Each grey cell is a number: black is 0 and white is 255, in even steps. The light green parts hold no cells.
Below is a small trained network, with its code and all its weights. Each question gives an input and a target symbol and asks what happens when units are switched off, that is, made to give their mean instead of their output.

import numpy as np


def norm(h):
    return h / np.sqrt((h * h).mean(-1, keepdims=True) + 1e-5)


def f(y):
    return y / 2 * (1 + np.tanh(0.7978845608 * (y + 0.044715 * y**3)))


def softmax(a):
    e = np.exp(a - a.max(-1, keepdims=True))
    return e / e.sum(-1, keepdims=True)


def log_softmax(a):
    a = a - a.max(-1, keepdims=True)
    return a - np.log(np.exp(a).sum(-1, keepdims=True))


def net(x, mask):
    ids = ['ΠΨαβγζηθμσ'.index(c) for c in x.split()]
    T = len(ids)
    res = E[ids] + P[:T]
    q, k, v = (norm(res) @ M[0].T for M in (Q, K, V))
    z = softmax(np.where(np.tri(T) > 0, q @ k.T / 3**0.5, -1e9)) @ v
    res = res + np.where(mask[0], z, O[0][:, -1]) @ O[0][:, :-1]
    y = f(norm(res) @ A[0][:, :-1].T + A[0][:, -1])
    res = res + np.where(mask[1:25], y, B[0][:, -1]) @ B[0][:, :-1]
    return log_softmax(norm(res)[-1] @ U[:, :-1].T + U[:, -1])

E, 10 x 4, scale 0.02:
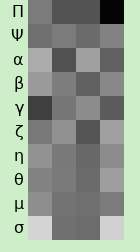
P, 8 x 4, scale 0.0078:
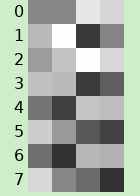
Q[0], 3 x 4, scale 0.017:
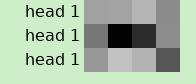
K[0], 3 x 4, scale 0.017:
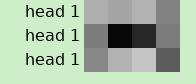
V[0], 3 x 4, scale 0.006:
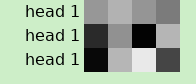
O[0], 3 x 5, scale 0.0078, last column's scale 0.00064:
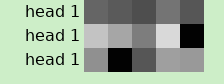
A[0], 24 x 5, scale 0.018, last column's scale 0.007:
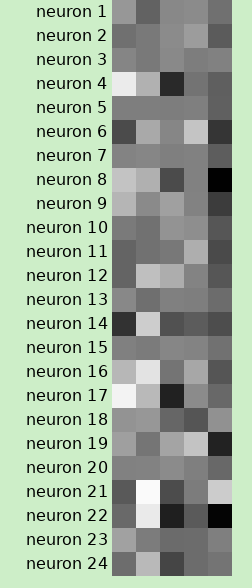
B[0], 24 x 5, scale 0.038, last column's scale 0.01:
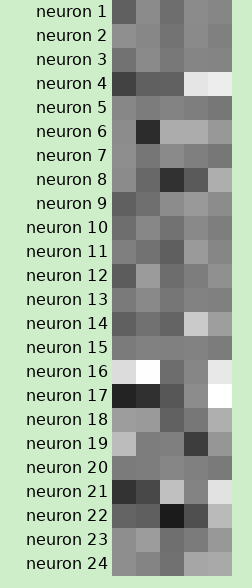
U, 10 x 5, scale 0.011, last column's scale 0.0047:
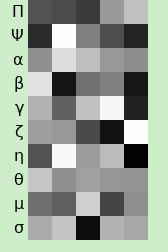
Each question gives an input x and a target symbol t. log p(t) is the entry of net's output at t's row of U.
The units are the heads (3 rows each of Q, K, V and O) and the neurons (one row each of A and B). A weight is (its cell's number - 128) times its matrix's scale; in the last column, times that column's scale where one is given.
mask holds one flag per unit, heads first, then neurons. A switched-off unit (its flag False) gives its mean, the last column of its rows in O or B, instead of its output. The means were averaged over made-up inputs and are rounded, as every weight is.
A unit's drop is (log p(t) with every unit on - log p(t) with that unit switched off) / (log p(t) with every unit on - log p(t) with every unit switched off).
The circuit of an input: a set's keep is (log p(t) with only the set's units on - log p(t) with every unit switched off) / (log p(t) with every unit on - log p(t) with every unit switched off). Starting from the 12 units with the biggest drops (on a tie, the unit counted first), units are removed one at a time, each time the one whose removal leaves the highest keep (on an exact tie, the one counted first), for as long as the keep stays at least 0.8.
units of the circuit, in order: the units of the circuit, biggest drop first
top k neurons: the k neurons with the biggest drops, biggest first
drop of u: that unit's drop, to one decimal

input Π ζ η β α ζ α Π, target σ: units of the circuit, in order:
neuron 21
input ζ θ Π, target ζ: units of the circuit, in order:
neuron 4; neuron 17
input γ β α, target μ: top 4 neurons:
neuron 16; neuron 4; neuron 17; neuron 22
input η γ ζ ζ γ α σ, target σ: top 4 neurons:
neuron 16; neuron 21; neuron 19; neuron 22
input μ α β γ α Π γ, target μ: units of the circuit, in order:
neuron 16; neuron 4; neuron 22; neuron 17
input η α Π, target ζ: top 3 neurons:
neuron 4; neuron 21; neuron 17
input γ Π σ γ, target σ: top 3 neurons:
neuron 21; neuron 17; neuron 4
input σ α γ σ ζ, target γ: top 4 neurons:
neuron 6; neuron 16; neuron 21; neuron 22
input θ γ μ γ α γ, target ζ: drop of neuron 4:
1.4
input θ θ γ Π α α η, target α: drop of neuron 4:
0.1
